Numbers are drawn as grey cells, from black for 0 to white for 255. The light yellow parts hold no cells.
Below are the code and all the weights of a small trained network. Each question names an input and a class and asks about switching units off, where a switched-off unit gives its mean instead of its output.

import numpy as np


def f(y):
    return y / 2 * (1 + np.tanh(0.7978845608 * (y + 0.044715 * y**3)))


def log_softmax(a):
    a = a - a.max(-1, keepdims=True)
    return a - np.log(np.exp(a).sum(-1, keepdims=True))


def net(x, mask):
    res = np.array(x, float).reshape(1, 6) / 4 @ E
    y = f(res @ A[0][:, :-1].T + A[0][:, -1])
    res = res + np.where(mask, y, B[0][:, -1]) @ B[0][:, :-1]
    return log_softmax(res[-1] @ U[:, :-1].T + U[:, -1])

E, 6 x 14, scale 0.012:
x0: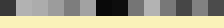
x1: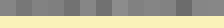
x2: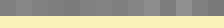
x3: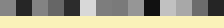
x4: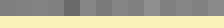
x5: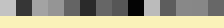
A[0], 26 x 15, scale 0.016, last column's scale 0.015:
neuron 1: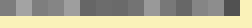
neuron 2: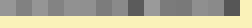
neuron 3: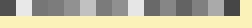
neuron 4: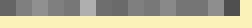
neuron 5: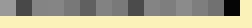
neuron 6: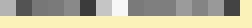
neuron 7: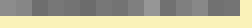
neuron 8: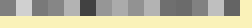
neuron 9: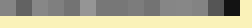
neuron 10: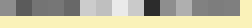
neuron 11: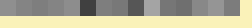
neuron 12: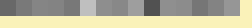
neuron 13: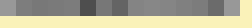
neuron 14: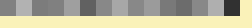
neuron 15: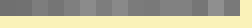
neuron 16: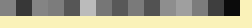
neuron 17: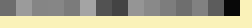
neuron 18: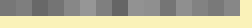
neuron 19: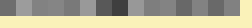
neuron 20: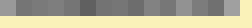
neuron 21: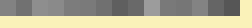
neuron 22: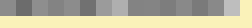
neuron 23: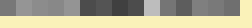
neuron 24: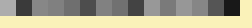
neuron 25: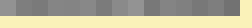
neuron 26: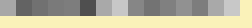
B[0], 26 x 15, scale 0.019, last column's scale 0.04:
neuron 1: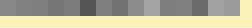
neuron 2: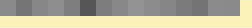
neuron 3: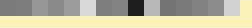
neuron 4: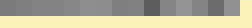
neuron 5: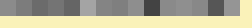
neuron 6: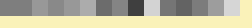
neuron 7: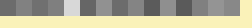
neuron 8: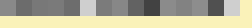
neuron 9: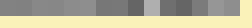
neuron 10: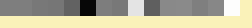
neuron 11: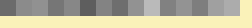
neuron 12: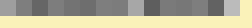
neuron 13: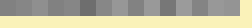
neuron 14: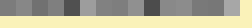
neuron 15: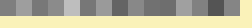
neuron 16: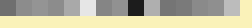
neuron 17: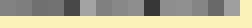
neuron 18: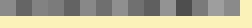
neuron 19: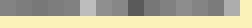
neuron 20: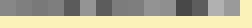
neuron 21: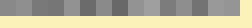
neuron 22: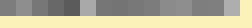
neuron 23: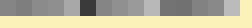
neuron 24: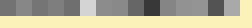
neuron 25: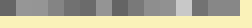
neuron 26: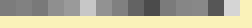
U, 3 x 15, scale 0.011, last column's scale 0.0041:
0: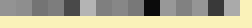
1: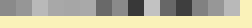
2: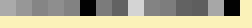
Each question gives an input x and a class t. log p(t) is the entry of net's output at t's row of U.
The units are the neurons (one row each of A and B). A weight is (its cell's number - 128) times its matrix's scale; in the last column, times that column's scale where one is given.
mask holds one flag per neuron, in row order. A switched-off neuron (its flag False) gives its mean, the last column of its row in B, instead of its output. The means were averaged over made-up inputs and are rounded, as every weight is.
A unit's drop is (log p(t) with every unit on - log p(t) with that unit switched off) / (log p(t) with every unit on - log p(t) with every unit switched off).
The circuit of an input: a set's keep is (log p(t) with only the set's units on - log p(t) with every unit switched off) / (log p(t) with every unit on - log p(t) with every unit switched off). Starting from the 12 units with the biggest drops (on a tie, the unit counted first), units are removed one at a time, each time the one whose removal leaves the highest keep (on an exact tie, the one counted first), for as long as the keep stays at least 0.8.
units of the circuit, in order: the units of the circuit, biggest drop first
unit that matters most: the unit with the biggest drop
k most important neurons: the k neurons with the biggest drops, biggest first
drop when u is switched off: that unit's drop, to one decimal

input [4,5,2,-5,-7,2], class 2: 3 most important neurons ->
(neuron 3; neuron 16; neuron 6)
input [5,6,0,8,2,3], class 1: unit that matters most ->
neuron 16
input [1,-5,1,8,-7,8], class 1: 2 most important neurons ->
(neuron 16; neuron 10)
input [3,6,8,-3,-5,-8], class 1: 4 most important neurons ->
(neuron 3; neuron 10; neuron 26; neuron 24)
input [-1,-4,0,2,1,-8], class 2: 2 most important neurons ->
(neuron 10; neuron 8)
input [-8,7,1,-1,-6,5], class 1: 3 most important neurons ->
(neuron 6; neuron 12; neuron 17)
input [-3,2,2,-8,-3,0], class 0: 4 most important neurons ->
(neuron 8; neuron 14; neuron 3; neuron 16)
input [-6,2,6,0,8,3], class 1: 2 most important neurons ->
(neuron 6; neuron 8)
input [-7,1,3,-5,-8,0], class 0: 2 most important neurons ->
(neuron 8; neuron 3)
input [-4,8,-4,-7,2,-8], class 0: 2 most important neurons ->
(neuron 8; neuron 14)
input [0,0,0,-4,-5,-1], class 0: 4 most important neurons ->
(neuron 6; neuron 16; neuron 8; neuron 3)
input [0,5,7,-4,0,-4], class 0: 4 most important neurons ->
(neuron 6; neuron 8; neuron 16; neuron 23)
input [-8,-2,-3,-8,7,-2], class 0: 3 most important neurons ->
(neuron 8; neuron 14; neuron 26)
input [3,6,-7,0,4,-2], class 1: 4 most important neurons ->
(neuron 10; neuron 8; neuron 26; neuron 24)
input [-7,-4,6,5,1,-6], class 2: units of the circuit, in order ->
(neuron 10)
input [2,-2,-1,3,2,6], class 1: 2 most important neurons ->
(neuron 10; neuron 8)
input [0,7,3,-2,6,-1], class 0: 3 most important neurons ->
(neuron 6; neuron 16; neuron 3)
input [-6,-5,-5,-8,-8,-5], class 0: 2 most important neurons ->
(neuron 8; neuron 14)
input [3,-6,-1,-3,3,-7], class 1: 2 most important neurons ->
(neuron 3; neuron 10)
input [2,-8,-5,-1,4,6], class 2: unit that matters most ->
neuron 3
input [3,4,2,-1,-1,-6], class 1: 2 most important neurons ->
(neuron 3; neuron 10)
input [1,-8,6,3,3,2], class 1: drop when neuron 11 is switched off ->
0.0
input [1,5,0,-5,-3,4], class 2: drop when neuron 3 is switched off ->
0.4
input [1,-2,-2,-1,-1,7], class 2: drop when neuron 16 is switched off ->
0.3
